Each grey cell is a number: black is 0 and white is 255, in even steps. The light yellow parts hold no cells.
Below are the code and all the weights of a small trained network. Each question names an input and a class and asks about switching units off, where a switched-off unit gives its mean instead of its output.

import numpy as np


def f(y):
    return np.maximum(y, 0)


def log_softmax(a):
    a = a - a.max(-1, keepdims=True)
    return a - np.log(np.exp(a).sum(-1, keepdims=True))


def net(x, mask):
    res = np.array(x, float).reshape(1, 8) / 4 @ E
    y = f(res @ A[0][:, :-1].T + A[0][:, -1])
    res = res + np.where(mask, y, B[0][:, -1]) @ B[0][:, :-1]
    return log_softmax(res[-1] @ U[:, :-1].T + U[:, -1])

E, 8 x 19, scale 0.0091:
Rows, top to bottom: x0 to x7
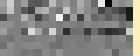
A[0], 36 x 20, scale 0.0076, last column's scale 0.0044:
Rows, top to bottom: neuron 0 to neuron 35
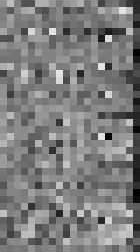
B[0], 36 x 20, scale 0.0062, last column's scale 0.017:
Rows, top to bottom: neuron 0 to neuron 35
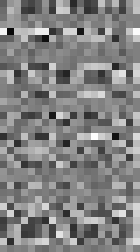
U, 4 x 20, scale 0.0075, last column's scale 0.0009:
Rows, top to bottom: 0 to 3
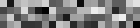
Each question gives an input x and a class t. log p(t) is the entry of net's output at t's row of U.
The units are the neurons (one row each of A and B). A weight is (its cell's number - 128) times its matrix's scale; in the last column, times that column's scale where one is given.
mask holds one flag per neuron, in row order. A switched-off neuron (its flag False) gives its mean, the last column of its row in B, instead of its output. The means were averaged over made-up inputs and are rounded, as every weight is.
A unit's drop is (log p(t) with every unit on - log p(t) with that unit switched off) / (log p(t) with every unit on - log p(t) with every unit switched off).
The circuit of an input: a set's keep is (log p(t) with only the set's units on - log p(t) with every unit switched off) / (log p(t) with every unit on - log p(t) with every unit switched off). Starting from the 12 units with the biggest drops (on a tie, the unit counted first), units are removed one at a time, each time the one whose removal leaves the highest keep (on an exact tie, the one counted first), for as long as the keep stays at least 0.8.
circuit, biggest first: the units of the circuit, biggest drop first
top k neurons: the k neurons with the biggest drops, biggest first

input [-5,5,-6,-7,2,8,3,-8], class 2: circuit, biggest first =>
[neuron 30]
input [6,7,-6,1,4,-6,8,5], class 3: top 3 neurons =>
[neuron 16; neuron 0; neuron 23]
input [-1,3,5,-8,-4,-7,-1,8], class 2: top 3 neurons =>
[neuron 4; neuron 10; neuron 11]
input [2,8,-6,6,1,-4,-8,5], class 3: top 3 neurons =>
[neuron 16; neuron 0; neuron 23]
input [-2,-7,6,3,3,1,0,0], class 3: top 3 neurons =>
[neuron 1; neuron 33; neuron 32]
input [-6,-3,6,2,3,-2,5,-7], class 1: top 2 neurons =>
[neuron 31; neuron 5]
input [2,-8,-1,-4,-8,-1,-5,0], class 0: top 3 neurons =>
[neuron 34; neuron 29; neuron 21]
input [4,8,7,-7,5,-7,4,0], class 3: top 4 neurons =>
[neuron 16; neuron 0; neuron 23; neuron 30]
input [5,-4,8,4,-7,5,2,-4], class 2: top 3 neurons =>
[neuron 10; neuron 4; neuron 11]
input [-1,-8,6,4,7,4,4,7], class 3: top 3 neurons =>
[neuron 1; neuron 32; neuron 33]
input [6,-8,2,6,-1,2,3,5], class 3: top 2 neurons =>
[neuron 1; neuron 33]
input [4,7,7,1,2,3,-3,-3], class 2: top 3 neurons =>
[neuron 10; neuron 11; neuron 26]
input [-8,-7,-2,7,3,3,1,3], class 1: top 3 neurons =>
[neuron 31; neuron 13; neuron 5]
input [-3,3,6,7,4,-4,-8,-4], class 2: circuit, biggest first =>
[neuron 10]
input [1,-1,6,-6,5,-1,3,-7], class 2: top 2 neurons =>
[neuron 10; neuron 34]
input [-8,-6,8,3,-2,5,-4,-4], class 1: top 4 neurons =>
[neuron 31; neuron 5; neuron 13; neuron 30]
